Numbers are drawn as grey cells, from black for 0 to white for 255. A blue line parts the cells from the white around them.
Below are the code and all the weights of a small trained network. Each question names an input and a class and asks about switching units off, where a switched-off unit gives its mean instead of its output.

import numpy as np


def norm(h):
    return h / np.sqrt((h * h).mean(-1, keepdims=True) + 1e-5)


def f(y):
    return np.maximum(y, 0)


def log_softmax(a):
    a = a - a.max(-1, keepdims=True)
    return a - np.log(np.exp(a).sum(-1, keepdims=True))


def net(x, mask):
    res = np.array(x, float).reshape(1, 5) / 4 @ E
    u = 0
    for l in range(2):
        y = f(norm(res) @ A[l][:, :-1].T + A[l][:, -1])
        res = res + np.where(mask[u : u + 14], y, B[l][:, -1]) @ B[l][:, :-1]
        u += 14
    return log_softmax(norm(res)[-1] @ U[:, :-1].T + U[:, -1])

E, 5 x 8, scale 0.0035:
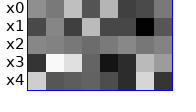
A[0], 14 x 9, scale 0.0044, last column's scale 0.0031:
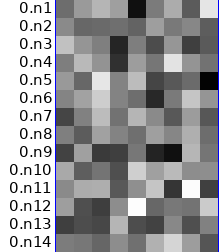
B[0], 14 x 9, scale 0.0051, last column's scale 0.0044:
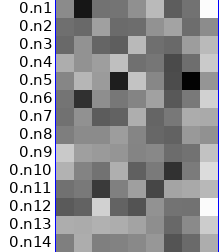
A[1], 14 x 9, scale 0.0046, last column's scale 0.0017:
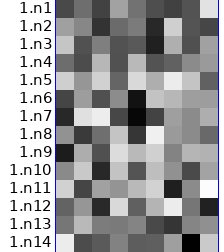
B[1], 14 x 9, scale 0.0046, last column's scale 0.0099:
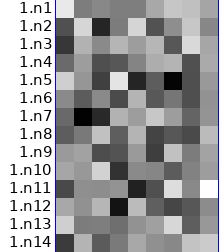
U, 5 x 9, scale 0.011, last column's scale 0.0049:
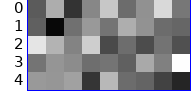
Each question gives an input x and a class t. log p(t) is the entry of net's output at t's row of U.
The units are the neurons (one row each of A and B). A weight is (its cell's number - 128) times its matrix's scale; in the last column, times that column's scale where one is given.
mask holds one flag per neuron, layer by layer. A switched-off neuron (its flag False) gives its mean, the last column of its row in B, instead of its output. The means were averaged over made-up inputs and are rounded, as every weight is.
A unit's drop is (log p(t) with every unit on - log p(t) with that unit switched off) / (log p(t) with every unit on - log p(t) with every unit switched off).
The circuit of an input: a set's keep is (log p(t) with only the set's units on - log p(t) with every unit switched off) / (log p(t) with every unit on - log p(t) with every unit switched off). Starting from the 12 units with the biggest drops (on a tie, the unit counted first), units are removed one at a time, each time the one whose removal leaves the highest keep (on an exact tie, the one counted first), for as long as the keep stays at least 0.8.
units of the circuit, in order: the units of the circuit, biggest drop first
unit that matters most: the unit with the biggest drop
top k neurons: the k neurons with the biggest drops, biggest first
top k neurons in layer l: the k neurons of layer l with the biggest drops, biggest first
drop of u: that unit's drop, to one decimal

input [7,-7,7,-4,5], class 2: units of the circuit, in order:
1.n5; 0.n1
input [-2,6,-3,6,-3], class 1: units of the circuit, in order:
1.n7
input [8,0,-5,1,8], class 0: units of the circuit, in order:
1.n3; 1.n14
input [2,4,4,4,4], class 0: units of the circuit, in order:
0.n12; 1.n3
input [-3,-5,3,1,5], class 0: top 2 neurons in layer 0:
0.n13; 0.n12
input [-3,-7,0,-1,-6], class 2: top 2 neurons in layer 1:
1.n5; 1.n14
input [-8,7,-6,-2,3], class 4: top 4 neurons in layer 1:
1.n12; 1.n10; 1.n8; 1.n5
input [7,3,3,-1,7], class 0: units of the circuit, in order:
1.n3; 1.n14
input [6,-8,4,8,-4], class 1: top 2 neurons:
1.n7; 0.n6
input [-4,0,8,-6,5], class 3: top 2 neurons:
0.n1; 0.n12
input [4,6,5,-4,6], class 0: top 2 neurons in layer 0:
0.n10; 0.n4
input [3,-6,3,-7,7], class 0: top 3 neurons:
1.n14; 0.n1; 0.n6
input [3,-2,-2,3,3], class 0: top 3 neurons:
0.n12; 1.n3; 0.n13
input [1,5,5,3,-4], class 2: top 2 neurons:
0.n9; 1.n14
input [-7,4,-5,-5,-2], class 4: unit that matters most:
0.n1
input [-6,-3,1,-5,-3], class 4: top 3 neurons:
1.n8; 0.n1; 0.n6
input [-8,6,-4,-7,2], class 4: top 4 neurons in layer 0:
0.n1; 0.n6; 0.n10; 0.n4
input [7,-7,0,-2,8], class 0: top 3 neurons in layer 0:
0.n13; 0.n3; 0.n9
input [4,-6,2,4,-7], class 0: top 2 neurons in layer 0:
0.n11; 0.n7
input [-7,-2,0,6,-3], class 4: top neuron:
0.n12
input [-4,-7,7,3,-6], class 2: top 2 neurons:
1.n5; 1.n14
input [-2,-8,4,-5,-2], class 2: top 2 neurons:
1.n5; 0.n1
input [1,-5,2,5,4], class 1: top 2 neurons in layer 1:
1.n7; 1.n9
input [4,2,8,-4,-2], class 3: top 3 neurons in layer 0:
0.n1; 0.n6; 0.n9
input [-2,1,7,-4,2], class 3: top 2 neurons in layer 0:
0.n1; 0.n6
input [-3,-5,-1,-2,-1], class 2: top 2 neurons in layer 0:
0.n1; 0.n6
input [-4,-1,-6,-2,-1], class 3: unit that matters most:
1.n11
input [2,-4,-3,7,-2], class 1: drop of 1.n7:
0.2
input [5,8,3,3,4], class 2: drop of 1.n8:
0.1
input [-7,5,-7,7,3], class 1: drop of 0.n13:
-0.1
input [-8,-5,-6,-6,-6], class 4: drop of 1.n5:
0.1
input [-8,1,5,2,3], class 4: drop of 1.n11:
0.0
